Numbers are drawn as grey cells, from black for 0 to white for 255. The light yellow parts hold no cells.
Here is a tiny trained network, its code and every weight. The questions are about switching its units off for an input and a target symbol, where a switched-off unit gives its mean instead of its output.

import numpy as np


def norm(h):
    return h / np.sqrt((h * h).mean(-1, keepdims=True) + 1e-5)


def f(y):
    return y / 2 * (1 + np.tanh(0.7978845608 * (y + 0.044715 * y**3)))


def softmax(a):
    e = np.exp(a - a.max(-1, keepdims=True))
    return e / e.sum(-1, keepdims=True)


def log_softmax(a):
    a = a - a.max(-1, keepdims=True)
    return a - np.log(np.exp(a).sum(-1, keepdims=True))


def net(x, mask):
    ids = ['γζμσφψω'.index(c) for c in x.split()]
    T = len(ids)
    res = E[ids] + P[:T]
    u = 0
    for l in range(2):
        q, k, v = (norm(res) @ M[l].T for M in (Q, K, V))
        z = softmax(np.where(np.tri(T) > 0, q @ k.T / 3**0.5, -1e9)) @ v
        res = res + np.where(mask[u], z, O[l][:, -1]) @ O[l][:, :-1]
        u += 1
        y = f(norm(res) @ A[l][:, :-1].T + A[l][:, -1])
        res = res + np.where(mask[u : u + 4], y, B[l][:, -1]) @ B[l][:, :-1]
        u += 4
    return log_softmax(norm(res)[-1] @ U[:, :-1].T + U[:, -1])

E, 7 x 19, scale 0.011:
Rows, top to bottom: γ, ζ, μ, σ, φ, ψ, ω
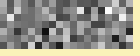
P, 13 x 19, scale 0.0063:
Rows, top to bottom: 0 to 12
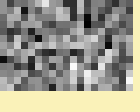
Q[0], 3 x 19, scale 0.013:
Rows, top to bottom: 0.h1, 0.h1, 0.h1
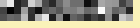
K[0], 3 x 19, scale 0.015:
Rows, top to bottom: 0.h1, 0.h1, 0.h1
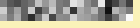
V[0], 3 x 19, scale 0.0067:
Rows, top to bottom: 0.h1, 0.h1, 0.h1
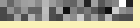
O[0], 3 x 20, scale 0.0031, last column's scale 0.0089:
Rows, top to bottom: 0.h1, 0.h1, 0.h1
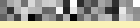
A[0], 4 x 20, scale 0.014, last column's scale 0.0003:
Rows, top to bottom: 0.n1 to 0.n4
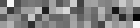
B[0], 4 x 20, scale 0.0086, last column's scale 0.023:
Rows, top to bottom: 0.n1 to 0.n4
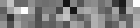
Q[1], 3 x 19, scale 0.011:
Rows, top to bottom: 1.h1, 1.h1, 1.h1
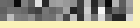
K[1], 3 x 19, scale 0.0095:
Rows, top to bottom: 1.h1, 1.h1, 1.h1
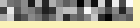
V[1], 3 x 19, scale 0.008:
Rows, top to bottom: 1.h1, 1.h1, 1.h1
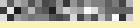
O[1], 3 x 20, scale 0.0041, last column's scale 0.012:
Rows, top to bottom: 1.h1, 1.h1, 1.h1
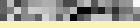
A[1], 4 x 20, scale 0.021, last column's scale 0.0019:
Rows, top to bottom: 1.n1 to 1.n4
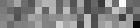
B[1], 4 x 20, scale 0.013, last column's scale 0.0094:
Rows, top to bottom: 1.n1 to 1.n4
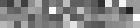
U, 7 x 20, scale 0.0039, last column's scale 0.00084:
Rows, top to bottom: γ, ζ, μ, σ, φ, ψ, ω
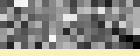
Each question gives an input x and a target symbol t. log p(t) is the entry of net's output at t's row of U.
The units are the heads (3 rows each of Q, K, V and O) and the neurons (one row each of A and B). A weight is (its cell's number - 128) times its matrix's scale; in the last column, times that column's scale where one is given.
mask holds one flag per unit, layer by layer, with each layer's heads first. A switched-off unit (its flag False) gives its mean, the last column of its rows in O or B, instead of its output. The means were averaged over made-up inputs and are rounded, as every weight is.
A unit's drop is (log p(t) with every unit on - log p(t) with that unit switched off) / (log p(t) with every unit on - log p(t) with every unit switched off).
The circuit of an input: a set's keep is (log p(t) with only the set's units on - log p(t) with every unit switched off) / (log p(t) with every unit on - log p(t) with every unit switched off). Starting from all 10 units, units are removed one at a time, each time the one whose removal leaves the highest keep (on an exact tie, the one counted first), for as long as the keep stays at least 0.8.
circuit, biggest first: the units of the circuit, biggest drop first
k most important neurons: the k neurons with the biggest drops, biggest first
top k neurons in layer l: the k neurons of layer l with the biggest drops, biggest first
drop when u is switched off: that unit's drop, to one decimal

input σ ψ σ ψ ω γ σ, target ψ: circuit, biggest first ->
0.h1, 0.n1, 1.n2
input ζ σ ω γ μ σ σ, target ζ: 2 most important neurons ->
0.n1, 0.n4
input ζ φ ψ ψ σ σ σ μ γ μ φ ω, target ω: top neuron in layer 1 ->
1.n4
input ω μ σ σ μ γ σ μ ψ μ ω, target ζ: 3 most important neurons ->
1.n3, 0.n4, 0.n1
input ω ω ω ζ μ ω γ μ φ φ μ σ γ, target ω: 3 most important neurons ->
0.n1, 0.n4, 0.n3
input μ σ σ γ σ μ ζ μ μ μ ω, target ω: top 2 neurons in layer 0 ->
0.n3, 0.n2
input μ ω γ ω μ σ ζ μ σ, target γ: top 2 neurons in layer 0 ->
0.n2, 0.n1
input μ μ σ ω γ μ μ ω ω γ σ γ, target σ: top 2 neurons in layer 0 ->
0.n1, 0.n3
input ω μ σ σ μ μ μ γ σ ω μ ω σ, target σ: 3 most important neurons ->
0.n1, 1.n1, 0.n3
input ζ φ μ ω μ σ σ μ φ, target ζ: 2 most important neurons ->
1.n3, 0.n1
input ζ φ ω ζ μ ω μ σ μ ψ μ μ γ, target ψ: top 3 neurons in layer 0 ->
0.n1, 0.n4, 0.n2
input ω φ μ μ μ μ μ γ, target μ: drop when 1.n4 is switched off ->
0.5
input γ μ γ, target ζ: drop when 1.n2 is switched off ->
0.0
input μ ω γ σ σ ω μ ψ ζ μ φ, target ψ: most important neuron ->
0.n1
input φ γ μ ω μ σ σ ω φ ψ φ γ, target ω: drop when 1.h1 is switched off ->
0.1
